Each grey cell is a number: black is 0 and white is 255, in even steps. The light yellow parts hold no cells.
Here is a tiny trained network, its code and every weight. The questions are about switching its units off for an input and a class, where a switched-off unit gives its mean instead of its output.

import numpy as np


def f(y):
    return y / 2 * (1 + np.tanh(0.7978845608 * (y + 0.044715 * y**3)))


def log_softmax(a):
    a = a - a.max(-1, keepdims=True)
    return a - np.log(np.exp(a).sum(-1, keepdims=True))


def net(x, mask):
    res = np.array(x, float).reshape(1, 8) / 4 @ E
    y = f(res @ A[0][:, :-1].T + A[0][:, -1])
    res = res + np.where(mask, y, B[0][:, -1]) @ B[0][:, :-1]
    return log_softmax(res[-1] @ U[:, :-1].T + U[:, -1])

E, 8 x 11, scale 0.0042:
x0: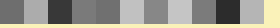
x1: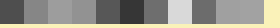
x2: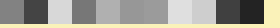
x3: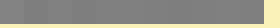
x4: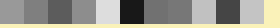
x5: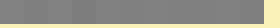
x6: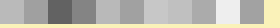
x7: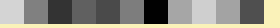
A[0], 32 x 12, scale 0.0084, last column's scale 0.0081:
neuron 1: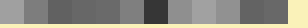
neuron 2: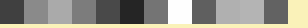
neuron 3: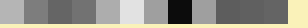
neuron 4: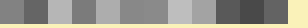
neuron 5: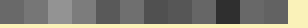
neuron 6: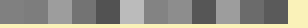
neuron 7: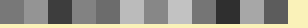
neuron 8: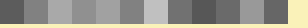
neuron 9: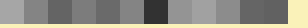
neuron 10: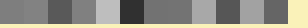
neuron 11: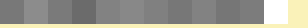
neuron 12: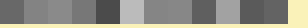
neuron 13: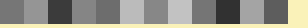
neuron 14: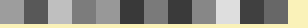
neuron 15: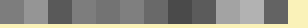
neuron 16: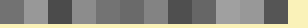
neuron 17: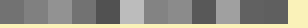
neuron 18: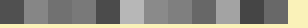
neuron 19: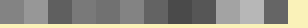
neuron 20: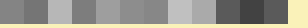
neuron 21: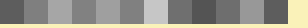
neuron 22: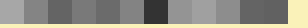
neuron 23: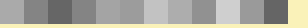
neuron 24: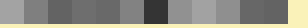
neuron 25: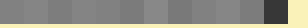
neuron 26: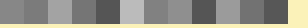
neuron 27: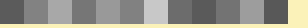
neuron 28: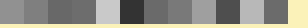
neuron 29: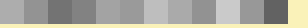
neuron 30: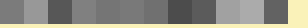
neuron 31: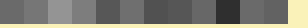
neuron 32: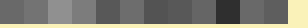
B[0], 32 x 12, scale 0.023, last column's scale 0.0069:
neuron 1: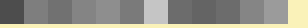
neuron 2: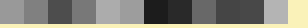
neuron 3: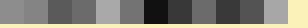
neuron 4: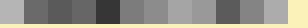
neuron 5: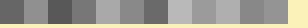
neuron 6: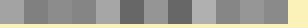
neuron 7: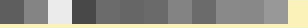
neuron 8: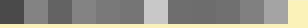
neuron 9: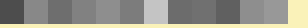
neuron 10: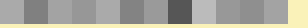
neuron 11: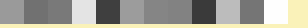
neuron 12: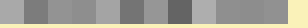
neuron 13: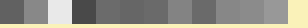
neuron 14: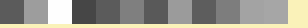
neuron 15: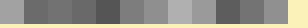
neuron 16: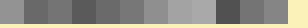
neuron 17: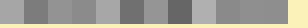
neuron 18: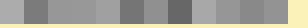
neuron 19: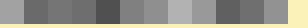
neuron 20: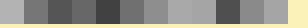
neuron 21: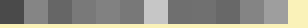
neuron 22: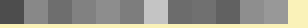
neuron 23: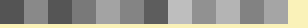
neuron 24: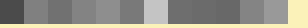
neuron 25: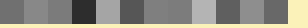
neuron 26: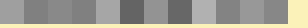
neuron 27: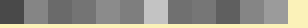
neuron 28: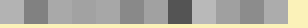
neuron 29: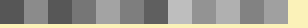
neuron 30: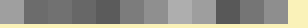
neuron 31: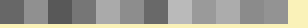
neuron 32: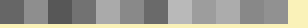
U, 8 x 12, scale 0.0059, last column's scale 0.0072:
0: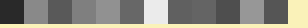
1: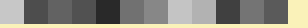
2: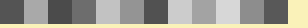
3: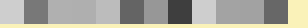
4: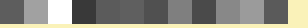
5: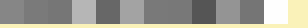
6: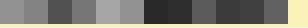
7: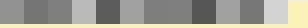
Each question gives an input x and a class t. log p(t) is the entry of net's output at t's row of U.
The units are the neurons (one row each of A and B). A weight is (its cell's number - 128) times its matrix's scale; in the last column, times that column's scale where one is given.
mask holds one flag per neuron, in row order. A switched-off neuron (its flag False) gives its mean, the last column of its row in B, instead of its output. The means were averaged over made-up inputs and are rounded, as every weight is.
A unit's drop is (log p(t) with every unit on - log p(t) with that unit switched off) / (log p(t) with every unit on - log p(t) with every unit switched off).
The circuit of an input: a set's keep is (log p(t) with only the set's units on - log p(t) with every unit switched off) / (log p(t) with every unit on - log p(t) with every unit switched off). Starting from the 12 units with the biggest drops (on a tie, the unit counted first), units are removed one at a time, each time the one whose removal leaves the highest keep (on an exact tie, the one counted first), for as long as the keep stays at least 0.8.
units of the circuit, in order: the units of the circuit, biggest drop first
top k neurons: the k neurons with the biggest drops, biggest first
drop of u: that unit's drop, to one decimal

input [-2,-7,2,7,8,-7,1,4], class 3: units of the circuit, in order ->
[neuron 28]
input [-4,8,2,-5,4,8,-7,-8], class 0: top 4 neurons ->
[neuron 8; neuron 21; neuron 27; neuron 3]
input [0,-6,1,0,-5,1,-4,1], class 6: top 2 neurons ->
[neuron 3; neuron 28]
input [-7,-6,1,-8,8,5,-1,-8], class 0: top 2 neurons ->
[neuron 8; neuron 21]
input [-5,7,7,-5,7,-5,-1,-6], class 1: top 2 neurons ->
[neuron 4; neuron 20]
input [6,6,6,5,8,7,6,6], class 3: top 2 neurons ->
[neuron 28; neuron 10]
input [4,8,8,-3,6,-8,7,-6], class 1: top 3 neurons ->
[neuron 4; neuron 20; neuron 3]
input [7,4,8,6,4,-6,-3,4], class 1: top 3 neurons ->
[neuron 20; neuron 4; neuron 14]
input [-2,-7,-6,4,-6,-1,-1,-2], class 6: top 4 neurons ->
[neuron 3; neuron 4; neuron 20; neuron 28]
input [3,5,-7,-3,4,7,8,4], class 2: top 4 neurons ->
[neuron 23; neuron 29; neuron 4; neuron 20]
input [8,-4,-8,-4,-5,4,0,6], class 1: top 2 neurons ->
[neuron 19; neuron 15]
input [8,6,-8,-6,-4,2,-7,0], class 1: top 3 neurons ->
[neuron 19; neuron 15; neuron 30]
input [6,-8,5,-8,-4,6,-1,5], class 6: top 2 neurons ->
[neuron 3; neuron 14]
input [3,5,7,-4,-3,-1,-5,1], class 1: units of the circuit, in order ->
[neuron 20]
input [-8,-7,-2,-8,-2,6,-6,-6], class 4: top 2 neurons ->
[neuron 14; neuron 2]
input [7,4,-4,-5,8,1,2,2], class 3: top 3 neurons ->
[neuron 28; neuron 10; neuron 14]
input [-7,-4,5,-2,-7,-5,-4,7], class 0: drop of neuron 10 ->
0.1
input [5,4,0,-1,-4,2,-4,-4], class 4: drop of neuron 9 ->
0.1
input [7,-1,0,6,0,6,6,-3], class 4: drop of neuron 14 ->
-0.1
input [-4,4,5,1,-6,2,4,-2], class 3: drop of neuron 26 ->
0.3
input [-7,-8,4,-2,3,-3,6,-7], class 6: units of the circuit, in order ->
[neuron 3]
